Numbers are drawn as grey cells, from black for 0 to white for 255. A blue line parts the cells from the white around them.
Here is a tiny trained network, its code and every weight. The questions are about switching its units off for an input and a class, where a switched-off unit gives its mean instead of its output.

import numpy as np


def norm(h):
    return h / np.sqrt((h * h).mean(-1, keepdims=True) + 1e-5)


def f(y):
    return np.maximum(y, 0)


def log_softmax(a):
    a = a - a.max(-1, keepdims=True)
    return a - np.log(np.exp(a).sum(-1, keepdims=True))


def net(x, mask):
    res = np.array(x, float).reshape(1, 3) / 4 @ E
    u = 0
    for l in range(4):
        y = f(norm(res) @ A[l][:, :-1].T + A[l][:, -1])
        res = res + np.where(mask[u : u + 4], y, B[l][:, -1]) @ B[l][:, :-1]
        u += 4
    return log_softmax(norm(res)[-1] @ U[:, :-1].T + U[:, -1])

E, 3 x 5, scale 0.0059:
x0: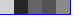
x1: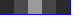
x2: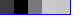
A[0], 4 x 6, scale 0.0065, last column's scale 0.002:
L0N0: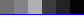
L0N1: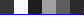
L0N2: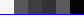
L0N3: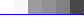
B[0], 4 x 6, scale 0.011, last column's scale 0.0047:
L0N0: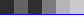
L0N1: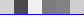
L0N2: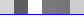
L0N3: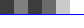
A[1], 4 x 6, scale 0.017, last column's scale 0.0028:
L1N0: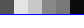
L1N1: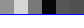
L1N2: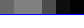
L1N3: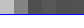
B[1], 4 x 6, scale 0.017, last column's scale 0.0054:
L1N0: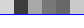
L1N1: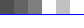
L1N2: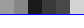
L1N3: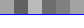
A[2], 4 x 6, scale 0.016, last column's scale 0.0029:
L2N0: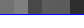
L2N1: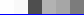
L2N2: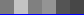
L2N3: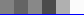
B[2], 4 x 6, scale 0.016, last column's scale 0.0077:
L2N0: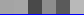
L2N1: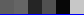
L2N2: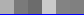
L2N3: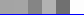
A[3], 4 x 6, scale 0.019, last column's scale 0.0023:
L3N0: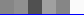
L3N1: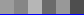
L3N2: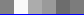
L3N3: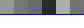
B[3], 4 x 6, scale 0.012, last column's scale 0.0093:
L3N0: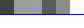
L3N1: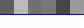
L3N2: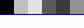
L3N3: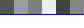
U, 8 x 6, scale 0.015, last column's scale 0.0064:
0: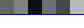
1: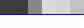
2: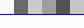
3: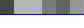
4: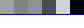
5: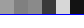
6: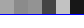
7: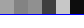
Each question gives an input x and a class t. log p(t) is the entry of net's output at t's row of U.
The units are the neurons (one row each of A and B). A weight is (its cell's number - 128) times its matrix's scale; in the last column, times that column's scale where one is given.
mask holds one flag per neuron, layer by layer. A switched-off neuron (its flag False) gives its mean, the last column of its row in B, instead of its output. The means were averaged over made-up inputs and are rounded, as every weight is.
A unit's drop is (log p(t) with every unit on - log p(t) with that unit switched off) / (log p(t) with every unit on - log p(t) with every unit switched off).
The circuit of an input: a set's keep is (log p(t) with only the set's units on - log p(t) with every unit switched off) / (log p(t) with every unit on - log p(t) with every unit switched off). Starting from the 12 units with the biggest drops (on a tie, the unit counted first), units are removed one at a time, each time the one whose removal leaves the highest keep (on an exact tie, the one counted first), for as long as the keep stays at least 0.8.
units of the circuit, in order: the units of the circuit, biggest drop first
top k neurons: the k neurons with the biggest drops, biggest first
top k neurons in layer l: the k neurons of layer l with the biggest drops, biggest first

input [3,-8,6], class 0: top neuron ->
[L2N1]
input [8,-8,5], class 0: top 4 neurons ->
[L2N1 L1N1 L1N0 L0N1]
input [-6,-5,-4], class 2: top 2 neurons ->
[L0N1 L1N0]
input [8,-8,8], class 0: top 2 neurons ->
[L1N1 L0N0]
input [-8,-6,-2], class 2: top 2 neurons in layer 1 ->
[L1N0 L1N2]
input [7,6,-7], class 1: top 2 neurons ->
[L1N1 L0N1]
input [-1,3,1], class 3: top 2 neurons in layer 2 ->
[L2N1 L2N0]
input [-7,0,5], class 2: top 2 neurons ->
[L1N0 L1N1]
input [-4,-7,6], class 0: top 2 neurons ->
[L1N1 L2N1]
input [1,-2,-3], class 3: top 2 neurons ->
[L0N3 L1N2]
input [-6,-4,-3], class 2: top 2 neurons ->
[L0N1 L1N0]
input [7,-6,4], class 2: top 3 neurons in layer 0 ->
[L0N3 L0N2 L0N0]
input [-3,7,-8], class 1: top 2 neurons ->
[L1N1 L2N1]
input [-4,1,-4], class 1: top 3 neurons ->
[L1N1 L0N2 L0N3]
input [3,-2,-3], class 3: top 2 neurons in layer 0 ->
[L0N3 L0N2]
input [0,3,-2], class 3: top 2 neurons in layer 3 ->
[L3N2 L3N0]
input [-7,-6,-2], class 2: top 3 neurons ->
[L1N0 L0N1 L0N0]
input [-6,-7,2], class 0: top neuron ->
[L2N1]
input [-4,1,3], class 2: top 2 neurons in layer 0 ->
[L0N3 L0N0]
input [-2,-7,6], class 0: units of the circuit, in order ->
[L1N1]
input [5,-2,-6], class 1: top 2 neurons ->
[L1N1 L0N3]
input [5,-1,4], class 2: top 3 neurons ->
[L1N1 L0N3 L0N0]
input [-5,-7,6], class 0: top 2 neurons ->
[L1N1 L2N1]
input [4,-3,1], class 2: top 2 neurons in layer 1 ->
[L1N2 L1N1]
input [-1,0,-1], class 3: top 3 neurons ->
[L1N1 L3N2 L2N3]
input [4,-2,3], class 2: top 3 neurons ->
[L1N1 L0N3 L2N0]
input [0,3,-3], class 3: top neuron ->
[L0N0]
